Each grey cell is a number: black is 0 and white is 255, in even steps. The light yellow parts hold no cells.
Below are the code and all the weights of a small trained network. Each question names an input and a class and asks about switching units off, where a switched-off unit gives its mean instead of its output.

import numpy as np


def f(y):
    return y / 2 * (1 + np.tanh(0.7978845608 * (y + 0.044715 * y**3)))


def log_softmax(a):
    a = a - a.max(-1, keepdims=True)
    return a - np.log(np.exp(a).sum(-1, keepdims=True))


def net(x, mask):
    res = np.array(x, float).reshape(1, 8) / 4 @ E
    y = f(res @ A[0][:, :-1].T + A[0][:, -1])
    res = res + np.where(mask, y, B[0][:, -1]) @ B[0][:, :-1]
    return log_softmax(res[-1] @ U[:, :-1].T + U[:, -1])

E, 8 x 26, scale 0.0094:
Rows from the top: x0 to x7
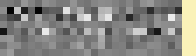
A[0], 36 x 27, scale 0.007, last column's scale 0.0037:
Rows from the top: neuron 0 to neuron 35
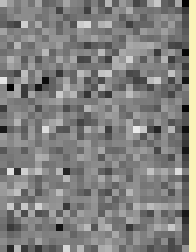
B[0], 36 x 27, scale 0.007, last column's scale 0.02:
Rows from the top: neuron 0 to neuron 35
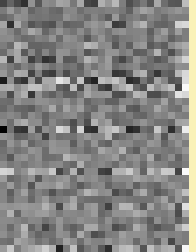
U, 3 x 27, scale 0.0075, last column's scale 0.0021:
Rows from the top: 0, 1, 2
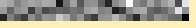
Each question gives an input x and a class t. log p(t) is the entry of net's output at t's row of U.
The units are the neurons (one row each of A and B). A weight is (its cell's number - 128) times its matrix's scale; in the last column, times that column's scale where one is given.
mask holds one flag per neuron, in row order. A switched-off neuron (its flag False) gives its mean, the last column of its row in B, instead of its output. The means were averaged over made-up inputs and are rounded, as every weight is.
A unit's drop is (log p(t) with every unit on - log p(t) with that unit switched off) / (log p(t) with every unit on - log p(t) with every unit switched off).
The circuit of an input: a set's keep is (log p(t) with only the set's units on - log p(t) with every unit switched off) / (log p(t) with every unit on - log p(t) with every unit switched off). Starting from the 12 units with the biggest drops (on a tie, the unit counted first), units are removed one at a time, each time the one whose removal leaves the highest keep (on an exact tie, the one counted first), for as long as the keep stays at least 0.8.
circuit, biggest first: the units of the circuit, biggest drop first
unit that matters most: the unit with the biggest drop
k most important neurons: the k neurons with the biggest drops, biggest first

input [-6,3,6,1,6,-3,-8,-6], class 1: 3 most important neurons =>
neuron 10; neuron 11; neuron 3
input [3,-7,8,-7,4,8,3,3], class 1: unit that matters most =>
neuron 10
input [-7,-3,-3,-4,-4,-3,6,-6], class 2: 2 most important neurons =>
neuron 11; neuron 35
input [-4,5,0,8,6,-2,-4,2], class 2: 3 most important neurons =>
neuron 18; neuron 24; neuron 29
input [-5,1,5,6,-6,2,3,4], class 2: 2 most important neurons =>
neuron 11; neuron 0
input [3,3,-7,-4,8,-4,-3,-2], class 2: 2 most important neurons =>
neuron 18; neuron 10
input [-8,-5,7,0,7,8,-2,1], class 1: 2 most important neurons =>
neuron 10; neuron 3
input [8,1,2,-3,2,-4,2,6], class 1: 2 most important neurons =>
neuron 11; neuron 24
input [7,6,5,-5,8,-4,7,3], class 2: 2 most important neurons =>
neuron 18; neuron 24
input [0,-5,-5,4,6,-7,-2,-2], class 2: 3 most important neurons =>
neuron 18; neuron 35; neuron 12
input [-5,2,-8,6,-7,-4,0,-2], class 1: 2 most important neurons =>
neuron 13; neuron 8
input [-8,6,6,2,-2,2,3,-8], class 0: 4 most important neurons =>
neuron 35; neuron 12; neuron 13; neuron 8
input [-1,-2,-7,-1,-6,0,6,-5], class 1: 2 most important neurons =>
neuron 13; neuron 8
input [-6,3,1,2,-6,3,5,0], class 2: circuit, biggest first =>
neuron 11
